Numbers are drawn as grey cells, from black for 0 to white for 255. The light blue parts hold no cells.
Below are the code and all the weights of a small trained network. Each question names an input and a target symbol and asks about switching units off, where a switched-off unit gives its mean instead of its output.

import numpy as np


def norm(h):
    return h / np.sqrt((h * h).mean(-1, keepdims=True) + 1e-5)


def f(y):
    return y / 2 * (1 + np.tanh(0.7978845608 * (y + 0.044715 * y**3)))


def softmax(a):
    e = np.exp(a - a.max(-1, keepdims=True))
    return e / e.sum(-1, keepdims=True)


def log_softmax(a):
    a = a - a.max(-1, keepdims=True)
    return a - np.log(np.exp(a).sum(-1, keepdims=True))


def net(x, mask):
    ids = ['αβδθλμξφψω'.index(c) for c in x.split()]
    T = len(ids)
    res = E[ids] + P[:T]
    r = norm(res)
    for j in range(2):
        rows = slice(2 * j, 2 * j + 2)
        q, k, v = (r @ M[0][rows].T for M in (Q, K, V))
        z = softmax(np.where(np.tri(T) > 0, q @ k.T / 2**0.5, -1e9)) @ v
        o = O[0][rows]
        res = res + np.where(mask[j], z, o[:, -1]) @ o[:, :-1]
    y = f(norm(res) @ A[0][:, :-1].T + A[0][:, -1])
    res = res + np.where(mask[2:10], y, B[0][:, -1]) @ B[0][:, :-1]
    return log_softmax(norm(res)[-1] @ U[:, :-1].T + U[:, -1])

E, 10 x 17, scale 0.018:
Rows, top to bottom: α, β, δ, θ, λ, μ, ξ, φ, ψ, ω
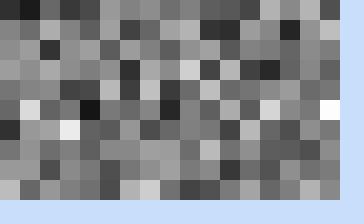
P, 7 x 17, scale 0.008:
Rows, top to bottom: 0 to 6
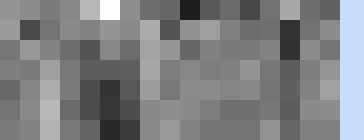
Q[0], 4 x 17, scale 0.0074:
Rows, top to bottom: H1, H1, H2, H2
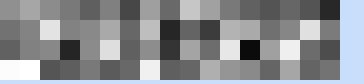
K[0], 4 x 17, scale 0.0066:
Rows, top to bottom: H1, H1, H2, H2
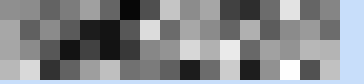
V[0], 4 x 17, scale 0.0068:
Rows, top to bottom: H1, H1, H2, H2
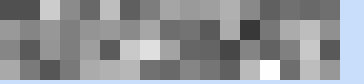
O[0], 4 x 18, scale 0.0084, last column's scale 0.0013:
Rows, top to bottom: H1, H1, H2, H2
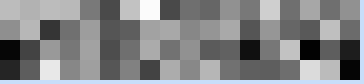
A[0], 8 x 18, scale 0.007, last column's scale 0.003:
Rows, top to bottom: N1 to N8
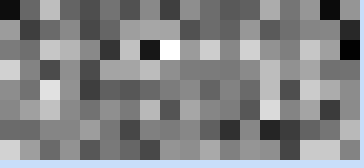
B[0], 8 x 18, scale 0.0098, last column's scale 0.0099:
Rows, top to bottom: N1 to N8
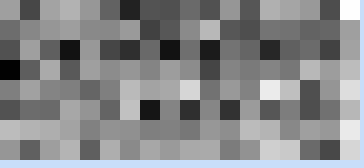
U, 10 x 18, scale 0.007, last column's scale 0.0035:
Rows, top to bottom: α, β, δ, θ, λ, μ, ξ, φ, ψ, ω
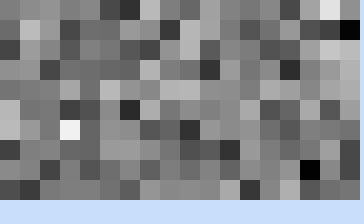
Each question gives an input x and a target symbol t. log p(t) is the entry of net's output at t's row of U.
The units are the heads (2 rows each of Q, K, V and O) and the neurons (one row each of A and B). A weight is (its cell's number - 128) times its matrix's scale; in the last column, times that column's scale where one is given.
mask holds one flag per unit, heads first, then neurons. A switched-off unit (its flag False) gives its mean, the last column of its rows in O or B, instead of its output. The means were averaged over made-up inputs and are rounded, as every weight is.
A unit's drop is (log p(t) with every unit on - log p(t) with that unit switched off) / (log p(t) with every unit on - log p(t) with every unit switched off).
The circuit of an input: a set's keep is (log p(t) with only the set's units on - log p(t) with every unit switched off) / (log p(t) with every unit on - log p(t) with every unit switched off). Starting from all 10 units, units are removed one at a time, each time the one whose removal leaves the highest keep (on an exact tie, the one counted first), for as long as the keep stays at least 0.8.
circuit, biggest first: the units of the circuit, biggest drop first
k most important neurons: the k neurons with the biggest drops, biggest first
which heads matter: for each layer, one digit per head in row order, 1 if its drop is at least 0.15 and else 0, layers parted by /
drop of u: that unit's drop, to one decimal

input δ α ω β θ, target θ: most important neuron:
N8
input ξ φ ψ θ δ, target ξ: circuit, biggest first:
N5, N3
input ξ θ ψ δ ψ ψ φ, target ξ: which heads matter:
10
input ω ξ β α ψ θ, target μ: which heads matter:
11
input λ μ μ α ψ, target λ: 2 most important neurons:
N8, N4
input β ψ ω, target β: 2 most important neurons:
N3, N2
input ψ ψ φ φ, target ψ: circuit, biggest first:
H1, N4
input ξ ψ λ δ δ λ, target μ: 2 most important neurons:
N5, N6
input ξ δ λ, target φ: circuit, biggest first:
N4, N6, H2, H1
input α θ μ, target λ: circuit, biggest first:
N8, H2, N5
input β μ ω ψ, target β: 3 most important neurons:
N3, N1, N2
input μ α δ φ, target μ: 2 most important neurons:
N3, N8
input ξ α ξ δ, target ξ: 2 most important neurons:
N5, N3
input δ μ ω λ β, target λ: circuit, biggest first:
N5
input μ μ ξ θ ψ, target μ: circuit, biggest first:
H2, N3, N8
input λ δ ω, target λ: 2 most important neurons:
N8, N4
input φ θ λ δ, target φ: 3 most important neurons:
N4, N1, N5
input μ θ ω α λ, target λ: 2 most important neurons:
N8, N5
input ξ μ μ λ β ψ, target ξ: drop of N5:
0.2
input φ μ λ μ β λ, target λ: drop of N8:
0.2
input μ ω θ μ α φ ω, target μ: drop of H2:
1.9
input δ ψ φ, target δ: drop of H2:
0.3
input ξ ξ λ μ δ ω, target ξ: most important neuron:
N2
